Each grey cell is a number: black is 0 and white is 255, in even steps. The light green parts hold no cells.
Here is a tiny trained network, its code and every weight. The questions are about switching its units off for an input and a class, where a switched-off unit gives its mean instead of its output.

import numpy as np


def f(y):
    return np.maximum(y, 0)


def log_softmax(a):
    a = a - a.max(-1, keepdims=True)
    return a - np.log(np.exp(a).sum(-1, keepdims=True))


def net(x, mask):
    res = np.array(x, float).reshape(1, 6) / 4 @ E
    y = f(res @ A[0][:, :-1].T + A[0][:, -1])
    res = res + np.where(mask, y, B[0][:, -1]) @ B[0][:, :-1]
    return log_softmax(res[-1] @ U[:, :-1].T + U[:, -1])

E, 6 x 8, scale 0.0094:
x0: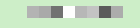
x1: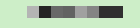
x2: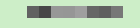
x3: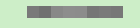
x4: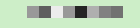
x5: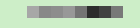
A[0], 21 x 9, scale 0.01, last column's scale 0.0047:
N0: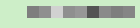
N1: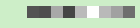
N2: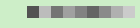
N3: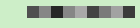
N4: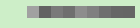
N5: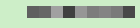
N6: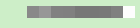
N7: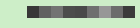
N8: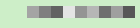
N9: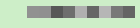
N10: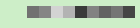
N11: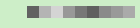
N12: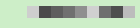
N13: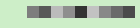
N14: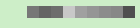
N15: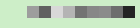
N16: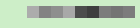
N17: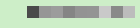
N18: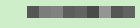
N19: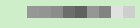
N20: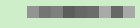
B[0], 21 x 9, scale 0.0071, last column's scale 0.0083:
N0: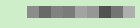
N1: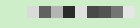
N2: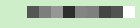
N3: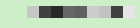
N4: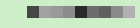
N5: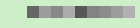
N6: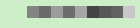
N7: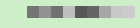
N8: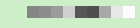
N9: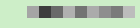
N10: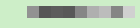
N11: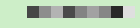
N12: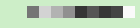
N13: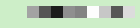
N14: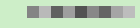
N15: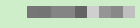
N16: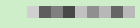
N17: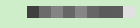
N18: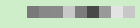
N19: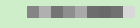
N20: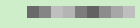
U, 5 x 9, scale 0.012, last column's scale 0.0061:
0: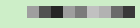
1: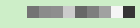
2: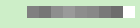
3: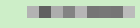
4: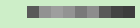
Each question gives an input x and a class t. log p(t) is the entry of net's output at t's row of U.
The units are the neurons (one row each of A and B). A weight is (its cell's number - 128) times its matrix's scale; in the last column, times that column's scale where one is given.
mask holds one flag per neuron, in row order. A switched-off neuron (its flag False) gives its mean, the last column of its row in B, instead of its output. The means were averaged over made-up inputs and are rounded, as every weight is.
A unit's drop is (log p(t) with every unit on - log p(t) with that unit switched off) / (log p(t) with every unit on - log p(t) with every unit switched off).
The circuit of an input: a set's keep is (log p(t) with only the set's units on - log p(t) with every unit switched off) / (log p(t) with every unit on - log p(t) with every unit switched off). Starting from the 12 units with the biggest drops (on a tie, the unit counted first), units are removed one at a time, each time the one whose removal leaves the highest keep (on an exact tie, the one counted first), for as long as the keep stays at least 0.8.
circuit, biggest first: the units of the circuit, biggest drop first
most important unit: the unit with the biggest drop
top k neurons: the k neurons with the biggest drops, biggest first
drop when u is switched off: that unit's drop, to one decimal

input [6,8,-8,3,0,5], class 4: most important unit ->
N12
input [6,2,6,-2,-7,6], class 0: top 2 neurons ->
[N3; N1]
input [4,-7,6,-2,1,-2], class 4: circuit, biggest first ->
[N11; N2]
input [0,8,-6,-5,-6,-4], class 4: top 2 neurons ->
[N12; N13]
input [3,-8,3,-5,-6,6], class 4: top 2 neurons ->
[N2; N11]
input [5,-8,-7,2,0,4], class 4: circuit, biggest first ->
[N2; N11]
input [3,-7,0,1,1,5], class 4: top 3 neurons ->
[N11; N2; N1]
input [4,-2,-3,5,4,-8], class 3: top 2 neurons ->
[N1; N3]
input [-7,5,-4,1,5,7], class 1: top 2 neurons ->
[N18; N7]
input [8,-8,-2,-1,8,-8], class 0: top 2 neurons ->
[N13; N10]
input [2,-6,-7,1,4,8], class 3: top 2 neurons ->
[N16; N12]
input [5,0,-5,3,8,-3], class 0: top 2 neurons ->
[N13; N10]
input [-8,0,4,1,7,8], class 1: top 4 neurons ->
[N18; N7; N3; N20]
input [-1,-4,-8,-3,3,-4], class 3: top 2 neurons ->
[N1; N12]
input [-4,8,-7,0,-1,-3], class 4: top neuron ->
[N12]
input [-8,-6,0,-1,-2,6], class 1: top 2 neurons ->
[N18; N7]
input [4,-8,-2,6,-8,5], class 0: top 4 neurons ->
[N3; N12; N9; N1]
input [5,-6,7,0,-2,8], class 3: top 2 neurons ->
[N16; N12]
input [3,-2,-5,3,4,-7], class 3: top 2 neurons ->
[N1; N3]
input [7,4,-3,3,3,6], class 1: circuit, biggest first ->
[N8]
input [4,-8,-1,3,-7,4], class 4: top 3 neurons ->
[N2; N13; N11]
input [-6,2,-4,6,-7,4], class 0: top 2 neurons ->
[N3; N8]
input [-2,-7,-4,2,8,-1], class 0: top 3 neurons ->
[N13; N10; N12]
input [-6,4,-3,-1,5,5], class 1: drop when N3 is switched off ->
0.2
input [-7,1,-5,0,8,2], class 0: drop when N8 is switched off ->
0.1
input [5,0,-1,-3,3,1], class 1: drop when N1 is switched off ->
0.3
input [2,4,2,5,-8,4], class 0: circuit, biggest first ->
[N3]
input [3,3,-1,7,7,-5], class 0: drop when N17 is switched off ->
0.0
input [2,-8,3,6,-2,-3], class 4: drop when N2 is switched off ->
0.1
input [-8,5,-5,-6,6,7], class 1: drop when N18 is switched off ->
0.3
